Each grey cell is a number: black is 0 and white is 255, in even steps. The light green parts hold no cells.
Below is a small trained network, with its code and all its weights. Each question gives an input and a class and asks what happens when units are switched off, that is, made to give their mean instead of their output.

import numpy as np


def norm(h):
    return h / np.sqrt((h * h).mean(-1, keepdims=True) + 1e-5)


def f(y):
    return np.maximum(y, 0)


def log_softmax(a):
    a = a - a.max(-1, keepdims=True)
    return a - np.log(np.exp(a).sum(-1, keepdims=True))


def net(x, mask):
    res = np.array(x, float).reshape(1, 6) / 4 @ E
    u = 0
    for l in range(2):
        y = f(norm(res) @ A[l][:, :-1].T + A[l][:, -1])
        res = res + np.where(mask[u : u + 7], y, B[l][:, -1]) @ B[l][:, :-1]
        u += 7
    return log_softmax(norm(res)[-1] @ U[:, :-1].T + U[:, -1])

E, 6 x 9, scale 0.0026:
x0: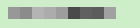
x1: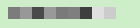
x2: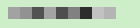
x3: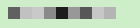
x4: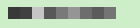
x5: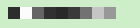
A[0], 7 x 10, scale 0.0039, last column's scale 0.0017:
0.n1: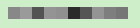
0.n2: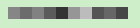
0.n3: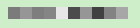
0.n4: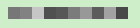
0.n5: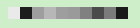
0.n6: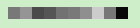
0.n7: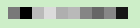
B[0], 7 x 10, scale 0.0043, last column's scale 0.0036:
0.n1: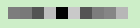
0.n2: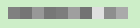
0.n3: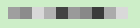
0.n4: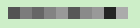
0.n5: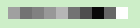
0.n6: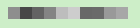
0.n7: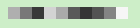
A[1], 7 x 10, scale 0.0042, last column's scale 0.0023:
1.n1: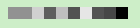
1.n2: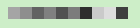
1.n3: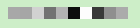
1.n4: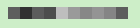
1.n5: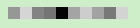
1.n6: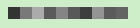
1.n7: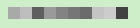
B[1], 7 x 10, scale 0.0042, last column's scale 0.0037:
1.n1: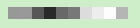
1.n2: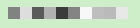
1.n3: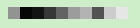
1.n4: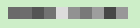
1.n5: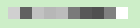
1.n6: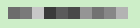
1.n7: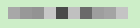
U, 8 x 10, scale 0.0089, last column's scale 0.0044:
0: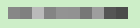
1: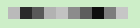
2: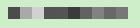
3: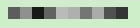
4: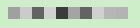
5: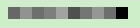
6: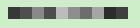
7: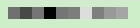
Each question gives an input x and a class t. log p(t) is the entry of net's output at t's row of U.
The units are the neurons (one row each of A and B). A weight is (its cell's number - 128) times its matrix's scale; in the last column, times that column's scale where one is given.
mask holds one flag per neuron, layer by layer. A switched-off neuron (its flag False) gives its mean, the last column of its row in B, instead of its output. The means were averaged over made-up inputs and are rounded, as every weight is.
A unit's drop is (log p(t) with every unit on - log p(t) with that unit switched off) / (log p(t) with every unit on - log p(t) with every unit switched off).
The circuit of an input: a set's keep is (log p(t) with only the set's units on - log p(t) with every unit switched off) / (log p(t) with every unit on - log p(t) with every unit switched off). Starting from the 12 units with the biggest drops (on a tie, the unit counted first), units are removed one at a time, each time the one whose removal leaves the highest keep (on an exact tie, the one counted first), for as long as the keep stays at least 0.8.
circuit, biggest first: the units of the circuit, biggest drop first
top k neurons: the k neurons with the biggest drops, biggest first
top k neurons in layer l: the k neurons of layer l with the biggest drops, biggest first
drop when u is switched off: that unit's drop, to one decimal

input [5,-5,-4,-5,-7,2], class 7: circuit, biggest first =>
[1.n1 0.n7]
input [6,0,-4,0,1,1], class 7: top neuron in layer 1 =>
[1.n1]
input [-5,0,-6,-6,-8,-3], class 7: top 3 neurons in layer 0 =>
[0.n7 0.n1 0.n6]
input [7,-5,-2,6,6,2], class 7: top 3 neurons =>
[1.n3 0.n1 1.n1]
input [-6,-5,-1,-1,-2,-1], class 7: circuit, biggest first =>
[1.n1 0.n7]
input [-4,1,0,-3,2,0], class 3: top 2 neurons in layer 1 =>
[1.n5 1.n4]
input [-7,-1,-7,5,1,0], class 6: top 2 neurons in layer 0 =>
[0.n2 0.n3]
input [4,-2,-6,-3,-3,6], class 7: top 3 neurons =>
[1.n1 1.n3 0.n7]
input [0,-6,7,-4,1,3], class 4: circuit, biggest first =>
[0.n5 1.n3]
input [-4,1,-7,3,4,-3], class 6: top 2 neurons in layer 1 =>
[1.n5 1.n3]
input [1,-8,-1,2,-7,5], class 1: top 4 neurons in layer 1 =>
[1.n5 1.n2 1.n3 1.n6]
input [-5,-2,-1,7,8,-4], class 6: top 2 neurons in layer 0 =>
[0.n3 0.n4]
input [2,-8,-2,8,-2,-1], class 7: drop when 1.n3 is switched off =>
0.2
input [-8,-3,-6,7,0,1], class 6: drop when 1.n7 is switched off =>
0.1
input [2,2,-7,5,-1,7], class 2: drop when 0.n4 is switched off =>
0.2
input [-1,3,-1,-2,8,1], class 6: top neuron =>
[1.n4]
